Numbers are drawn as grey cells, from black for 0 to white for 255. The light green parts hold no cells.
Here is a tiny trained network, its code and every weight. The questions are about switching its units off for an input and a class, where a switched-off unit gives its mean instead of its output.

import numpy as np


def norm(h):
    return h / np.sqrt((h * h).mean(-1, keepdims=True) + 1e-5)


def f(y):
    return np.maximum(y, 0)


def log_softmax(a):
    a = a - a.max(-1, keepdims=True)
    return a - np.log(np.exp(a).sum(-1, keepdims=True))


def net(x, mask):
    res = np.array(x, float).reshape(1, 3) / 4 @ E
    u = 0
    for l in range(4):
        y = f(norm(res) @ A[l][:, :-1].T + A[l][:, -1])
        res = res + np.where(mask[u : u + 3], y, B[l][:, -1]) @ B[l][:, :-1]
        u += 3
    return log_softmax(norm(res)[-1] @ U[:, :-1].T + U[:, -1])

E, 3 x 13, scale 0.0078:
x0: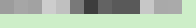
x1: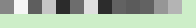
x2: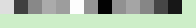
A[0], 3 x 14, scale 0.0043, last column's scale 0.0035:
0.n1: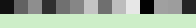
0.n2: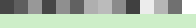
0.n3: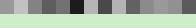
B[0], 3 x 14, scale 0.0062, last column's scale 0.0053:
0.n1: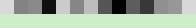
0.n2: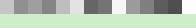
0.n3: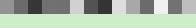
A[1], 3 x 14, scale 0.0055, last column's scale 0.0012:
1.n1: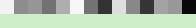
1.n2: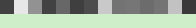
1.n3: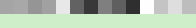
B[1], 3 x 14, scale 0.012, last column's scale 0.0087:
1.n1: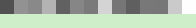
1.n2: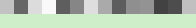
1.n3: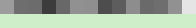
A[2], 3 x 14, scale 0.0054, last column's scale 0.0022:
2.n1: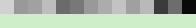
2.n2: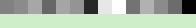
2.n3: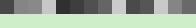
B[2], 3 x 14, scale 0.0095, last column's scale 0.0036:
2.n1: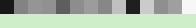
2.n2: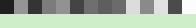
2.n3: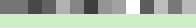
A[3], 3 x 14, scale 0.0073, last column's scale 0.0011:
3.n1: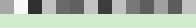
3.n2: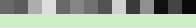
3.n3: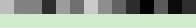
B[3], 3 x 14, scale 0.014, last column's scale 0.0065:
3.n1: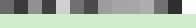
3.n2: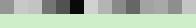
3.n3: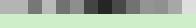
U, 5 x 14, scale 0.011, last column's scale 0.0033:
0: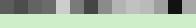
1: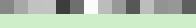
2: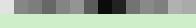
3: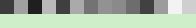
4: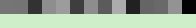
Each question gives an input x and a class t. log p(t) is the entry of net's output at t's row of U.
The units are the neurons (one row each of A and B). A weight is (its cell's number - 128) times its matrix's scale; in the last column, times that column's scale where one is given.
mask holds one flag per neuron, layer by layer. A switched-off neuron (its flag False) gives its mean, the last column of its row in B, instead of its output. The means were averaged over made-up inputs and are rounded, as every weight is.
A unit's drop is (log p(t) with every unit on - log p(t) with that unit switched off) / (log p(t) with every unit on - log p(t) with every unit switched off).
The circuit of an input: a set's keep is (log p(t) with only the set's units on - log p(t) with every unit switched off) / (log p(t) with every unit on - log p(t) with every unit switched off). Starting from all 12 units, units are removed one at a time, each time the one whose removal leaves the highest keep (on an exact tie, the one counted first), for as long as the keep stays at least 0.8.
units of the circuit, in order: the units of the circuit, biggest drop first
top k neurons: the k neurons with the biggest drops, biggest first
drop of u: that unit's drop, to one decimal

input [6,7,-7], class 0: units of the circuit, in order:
[3.n1; 1.n1]
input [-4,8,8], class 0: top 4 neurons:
[3.n1; 1.n2; 0.n2; 2.n3]
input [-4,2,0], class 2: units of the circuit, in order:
[0.n1]
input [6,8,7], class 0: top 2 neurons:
[3.n1; 1.n2]
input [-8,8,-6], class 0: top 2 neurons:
[3.n1; 1.n3]
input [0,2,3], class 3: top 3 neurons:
[1.n1; 1.n2; 2.n3]
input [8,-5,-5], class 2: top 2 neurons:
[1.n3; 3.n1]
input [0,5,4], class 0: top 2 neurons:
[1.n2; 3.n1]
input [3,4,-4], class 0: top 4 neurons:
[3.n1; 0.n3; 0.n1; 3.n2]
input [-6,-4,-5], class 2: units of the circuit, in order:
[0.n1; 3.n3]
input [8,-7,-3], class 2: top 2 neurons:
[1.n3; 3.n1]
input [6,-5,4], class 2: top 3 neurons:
[1.n2; 1.n3; 3.n1]
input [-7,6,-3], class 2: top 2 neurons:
[0.n1; 3.n3]
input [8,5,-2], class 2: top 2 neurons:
[1.n3; 2.n2]
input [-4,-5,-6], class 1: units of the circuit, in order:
[1.n2]
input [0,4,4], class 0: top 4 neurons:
[1.n2; 2.n3; 0.n2; 3.n1]
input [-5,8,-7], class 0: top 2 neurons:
[3.n1; 0.n3]
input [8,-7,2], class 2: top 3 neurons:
[1.n3; 3.n1; 0.n3]
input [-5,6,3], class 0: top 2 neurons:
[3.n1; 1.n3]
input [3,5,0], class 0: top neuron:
[3.n1]
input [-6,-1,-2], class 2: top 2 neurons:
[0.n1; 3.n3]
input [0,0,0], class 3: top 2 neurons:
[1.n1; 1.n2]
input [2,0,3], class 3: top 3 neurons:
[1.n1; 1.n2; 2.n1]
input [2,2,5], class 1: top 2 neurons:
[3.n2; 0.n3]
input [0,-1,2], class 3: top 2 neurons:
[1.n2; 3.n1]
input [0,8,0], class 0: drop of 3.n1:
0.3
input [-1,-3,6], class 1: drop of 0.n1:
0.0
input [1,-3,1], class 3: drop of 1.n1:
0.3
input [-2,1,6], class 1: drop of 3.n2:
0.1
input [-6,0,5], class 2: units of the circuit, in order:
[3.n3]
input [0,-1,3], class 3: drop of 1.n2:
0.7
